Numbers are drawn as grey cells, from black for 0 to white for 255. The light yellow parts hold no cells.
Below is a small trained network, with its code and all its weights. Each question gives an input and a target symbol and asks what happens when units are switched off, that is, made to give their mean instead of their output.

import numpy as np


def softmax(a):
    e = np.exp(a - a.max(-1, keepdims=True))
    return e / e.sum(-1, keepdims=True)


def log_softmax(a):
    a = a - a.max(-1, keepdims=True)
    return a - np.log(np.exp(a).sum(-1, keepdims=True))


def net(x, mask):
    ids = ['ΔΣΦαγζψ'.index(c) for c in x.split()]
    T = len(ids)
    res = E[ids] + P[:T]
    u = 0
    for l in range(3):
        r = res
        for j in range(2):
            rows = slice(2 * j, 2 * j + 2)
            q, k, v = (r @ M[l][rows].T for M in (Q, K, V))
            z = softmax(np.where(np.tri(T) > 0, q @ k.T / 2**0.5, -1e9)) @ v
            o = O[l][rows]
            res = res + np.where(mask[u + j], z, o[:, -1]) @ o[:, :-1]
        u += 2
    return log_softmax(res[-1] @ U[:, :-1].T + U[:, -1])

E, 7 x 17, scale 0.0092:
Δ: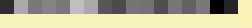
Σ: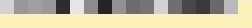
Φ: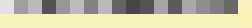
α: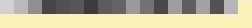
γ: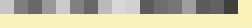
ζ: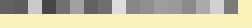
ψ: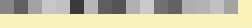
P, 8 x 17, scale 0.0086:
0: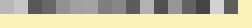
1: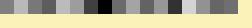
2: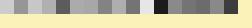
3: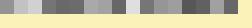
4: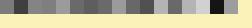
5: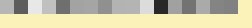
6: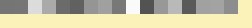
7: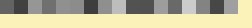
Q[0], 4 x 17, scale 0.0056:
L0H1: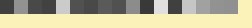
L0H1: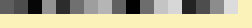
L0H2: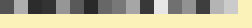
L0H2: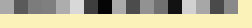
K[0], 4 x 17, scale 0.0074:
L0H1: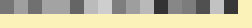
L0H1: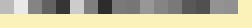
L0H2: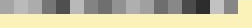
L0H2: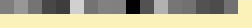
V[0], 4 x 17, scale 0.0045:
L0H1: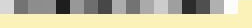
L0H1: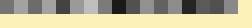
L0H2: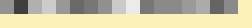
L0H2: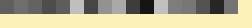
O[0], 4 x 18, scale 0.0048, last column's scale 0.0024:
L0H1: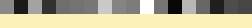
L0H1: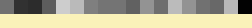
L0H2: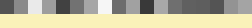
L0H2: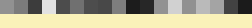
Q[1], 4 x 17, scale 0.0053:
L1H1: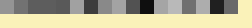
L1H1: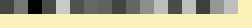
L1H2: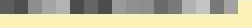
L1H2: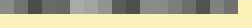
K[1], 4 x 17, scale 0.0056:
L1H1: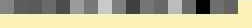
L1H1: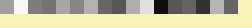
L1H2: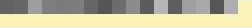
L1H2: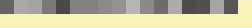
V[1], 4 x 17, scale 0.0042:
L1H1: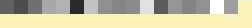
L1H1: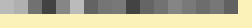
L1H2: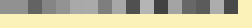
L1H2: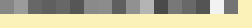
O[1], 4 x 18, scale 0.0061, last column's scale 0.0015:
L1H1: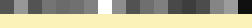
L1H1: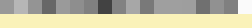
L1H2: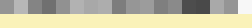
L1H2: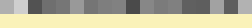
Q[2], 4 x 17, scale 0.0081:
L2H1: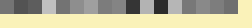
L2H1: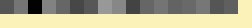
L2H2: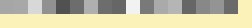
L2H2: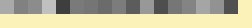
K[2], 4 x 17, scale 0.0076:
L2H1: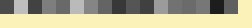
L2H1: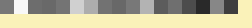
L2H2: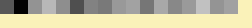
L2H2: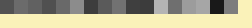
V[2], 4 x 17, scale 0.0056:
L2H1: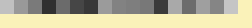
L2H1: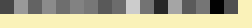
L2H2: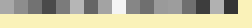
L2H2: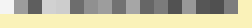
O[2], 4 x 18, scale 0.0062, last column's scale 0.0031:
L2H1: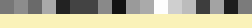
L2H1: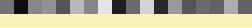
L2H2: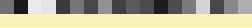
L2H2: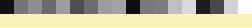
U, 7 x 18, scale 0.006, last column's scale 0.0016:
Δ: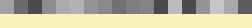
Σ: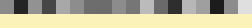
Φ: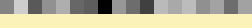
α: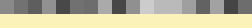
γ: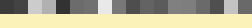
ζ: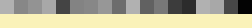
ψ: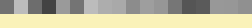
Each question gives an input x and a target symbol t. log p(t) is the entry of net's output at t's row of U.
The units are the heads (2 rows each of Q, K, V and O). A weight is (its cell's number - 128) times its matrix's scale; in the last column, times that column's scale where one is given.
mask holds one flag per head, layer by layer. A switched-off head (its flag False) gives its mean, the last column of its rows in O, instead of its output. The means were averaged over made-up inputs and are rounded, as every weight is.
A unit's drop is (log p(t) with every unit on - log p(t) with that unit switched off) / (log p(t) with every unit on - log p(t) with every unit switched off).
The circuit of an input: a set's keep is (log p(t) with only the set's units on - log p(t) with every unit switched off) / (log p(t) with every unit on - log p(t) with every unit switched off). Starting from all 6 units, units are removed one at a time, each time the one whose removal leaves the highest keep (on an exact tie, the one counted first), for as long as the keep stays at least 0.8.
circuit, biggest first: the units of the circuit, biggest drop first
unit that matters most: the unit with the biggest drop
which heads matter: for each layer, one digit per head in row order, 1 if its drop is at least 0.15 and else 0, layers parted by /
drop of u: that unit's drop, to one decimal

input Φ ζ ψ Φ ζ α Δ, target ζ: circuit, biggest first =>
L2H2
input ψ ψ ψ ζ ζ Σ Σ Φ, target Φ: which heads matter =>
01 / 10 / 10
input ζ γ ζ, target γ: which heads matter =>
00 / 00 / 01
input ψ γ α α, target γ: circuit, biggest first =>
L2H2, L1H2
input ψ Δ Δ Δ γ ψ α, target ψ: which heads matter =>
01 / 00 / 01
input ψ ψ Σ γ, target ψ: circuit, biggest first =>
L2H2, L0H2
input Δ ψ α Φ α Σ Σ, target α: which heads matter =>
00 / 00 / 10
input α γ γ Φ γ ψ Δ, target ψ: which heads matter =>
01 / 00 / 01
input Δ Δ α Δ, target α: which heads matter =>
00 / 10 / 10
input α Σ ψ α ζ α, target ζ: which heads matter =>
00 / 00 / 01
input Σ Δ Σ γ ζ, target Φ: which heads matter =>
11 / 10 / 10
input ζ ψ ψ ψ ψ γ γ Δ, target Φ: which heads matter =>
01 / 01 / 00
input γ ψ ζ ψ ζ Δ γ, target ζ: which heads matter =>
10 / 01 / 01
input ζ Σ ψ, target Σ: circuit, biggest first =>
L0H1, L2H1
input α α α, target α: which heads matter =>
00 / 00 / 10
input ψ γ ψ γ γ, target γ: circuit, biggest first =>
L2H2, L0H2
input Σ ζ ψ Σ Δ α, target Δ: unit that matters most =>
L2H1
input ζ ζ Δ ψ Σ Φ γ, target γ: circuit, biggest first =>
L2H2, L0H2, L1H2
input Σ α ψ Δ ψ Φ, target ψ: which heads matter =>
00 / 00 / 01
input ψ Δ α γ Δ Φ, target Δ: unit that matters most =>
L2H1
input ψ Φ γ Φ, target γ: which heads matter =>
00 / 01 / 01
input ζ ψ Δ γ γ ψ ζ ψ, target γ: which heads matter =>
00 / 11 / 01
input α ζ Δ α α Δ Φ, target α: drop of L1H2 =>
0.2
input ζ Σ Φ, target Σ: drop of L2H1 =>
0.1
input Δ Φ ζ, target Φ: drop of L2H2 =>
0.0
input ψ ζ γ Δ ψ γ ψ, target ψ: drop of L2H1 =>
0.0
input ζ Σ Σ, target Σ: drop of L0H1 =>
1.1
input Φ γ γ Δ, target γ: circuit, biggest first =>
L2H2
